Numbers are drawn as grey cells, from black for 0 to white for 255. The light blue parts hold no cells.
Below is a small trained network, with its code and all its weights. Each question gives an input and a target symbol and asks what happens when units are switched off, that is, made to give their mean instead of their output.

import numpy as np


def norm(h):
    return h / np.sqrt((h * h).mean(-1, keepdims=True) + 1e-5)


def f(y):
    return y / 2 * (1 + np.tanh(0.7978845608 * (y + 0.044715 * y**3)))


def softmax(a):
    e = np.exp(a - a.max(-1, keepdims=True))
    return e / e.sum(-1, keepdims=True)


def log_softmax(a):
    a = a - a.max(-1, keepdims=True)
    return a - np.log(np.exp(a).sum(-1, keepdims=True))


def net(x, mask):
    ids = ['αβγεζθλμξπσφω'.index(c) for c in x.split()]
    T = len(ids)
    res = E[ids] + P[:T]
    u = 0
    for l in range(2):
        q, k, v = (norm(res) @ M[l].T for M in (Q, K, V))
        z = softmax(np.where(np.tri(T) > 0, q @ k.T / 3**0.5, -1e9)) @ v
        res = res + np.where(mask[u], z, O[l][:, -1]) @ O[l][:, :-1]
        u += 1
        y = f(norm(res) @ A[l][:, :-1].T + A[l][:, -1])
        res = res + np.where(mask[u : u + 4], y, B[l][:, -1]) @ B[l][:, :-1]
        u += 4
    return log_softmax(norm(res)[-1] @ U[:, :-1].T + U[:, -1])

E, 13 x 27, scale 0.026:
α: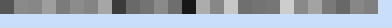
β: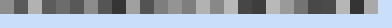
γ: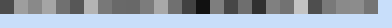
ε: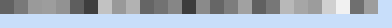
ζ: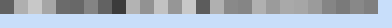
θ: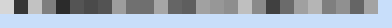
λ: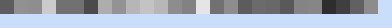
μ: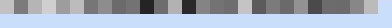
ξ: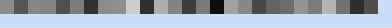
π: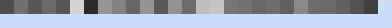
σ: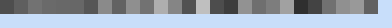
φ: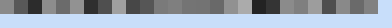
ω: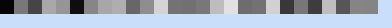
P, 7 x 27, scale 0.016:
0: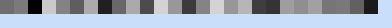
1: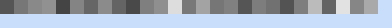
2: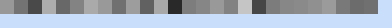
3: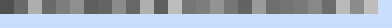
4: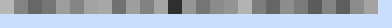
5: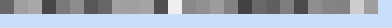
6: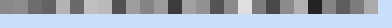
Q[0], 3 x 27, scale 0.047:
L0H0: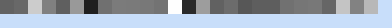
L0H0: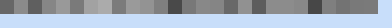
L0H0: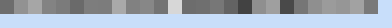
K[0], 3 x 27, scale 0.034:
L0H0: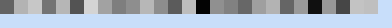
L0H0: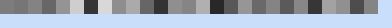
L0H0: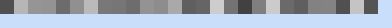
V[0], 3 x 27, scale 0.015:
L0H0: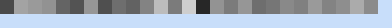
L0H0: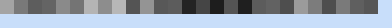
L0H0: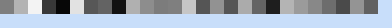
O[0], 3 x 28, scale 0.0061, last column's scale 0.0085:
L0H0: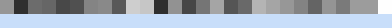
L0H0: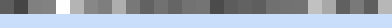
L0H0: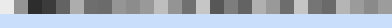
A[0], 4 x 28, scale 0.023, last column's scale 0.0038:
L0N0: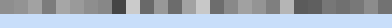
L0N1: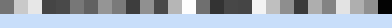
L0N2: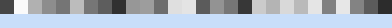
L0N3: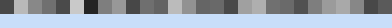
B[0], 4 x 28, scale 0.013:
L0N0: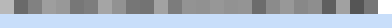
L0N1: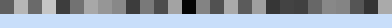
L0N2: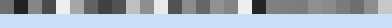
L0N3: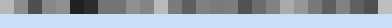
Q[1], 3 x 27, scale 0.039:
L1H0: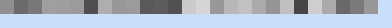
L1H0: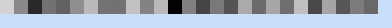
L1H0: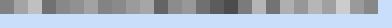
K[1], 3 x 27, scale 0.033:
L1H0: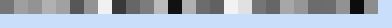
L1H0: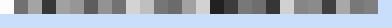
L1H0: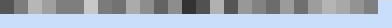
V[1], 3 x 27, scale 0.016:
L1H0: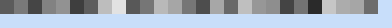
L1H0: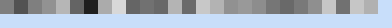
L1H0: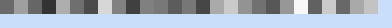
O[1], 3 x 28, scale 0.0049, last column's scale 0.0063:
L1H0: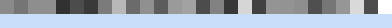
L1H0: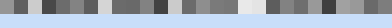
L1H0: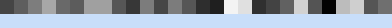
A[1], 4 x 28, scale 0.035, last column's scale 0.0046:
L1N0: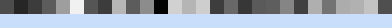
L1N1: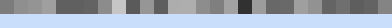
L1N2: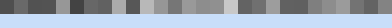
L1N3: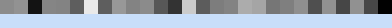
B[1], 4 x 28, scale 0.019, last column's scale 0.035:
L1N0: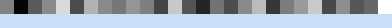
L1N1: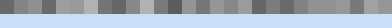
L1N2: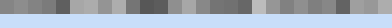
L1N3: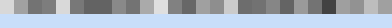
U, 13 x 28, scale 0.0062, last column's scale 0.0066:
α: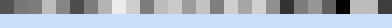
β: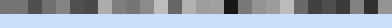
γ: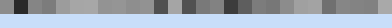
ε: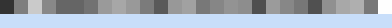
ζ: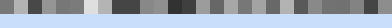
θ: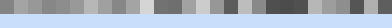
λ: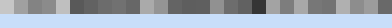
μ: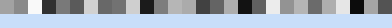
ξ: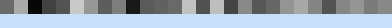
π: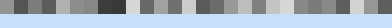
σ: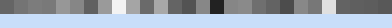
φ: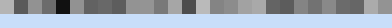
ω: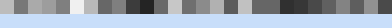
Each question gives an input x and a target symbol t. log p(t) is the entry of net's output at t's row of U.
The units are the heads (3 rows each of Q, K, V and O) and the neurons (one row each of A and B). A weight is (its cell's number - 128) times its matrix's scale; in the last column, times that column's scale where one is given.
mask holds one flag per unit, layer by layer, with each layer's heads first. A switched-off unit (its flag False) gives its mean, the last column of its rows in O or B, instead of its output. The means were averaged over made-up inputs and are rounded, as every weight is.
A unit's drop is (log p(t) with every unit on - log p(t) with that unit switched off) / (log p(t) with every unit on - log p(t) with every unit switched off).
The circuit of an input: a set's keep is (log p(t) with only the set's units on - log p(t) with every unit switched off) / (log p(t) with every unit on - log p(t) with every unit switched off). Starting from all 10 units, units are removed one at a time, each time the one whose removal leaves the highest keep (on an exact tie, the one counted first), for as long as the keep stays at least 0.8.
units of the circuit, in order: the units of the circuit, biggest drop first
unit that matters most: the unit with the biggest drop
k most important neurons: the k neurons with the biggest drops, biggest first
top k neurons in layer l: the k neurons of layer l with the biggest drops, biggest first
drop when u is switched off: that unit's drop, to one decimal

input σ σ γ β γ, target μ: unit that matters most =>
L1H0
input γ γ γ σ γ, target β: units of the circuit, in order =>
(L1H0, L1N0)
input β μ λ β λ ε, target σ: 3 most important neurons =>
(L0N1, L0N2, L1N0)
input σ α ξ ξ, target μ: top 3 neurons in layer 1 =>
(L1N0, L1N2, L1N1)
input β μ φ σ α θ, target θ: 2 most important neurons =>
(L1N1, L1N0)
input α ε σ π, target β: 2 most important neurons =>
(L0N3, L1N0)
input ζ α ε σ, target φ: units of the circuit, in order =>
(L0H0, L1N0)
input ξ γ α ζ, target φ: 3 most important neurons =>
(L0N1, L1N0, L0N2)
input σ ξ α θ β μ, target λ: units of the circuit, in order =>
(L0N3, L1N0)
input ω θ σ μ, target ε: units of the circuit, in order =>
(L1N0, L0H0)
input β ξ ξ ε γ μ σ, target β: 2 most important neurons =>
(L1N0, L1N3)
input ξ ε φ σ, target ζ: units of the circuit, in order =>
(L0N1, L1N0)
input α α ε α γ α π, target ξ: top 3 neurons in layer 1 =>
(L1N0, L1N2, L1N1)
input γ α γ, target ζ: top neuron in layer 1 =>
(L1N0)
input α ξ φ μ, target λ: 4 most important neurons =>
(L0N3, L1N0, L0N2, L1N1)
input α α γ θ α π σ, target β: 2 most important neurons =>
(L1N0, L0N0)
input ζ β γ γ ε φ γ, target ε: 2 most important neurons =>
(L1N0, L1N3)
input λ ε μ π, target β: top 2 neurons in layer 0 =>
(L0N3, L0N2)
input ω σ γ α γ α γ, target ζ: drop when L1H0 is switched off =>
1.1
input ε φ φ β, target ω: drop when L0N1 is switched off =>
0.8
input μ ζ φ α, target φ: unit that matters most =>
L0H0
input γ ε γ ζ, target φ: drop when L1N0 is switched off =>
0.1
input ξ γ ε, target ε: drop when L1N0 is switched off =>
0.4
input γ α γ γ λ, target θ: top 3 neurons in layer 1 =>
(L1N1, L1N0, L1N3)
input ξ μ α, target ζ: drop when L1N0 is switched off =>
0.7
